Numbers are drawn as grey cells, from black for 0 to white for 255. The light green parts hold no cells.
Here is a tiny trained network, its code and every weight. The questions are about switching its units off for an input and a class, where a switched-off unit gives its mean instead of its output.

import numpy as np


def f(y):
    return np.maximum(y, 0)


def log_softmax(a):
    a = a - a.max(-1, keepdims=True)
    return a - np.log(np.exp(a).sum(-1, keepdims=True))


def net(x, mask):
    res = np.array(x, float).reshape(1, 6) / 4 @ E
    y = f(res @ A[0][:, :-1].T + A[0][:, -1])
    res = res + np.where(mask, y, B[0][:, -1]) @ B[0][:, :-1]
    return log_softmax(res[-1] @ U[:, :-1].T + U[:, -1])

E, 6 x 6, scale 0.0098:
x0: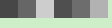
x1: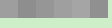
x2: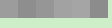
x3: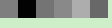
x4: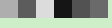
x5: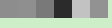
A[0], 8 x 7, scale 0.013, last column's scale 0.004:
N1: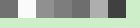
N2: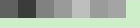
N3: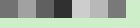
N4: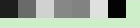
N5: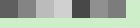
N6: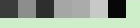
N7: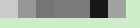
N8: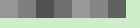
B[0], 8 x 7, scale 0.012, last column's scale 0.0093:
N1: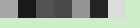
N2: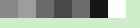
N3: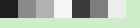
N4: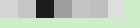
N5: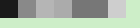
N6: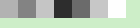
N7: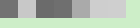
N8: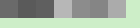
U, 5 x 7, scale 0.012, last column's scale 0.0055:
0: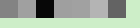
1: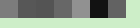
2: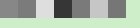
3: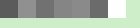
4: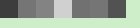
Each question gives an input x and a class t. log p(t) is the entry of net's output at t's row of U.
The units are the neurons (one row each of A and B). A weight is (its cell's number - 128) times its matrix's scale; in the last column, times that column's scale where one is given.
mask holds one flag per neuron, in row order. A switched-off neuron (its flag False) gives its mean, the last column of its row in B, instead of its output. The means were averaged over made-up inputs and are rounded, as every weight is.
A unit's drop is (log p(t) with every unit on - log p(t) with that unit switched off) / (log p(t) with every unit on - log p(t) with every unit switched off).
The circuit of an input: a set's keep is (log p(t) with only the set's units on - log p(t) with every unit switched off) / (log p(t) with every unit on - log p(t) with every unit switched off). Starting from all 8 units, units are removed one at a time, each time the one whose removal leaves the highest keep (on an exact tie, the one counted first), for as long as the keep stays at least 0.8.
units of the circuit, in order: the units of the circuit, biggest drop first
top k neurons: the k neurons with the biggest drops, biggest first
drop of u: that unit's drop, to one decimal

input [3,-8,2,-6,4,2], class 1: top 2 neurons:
(N1 N6)
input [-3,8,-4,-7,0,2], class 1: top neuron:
(N1)
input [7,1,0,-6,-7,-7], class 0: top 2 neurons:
(N4 N3)
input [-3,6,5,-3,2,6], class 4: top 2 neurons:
(N3 N4)
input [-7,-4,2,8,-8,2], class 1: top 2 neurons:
(N2 N4)
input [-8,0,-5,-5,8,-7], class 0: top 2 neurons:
(N7 N6)
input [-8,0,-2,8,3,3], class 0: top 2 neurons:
(N7 N1)
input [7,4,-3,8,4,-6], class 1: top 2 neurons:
(N2 N7)
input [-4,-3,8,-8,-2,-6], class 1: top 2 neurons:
(N1 N3)
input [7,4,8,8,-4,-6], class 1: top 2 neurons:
(N2 N7)
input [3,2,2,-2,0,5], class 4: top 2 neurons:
(N3 N6)
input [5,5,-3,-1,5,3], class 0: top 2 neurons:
(N4 N6)
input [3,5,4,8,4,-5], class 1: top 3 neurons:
(N2 N3 N6)
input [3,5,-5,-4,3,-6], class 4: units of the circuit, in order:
(N5)
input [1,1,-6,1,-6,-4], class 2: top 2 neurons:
(N6 N3)
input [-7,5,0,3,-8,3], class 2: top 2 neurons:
(N6 N4)
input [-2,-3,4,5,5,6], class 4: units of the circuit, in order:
(N6 N3 N1)
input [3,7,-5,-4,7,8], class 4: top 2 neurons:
(N3 N6)
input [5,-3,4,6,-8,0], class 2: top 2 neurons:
(N6 N1)
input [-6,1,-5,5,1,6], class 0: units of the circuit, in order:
(N7)
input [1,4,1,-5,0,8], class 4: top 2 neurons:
(N3 N2)
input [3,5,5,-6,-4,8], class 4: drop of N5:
-0.1
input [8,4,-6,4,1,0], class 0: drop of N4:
0.8
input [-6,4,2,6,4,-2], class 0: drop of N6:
0.3
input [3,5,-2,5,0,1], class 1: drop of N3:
0.1
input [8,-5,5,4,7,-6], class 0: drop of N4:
0.9
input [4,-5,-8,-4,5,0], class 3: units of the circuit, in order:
(N6)
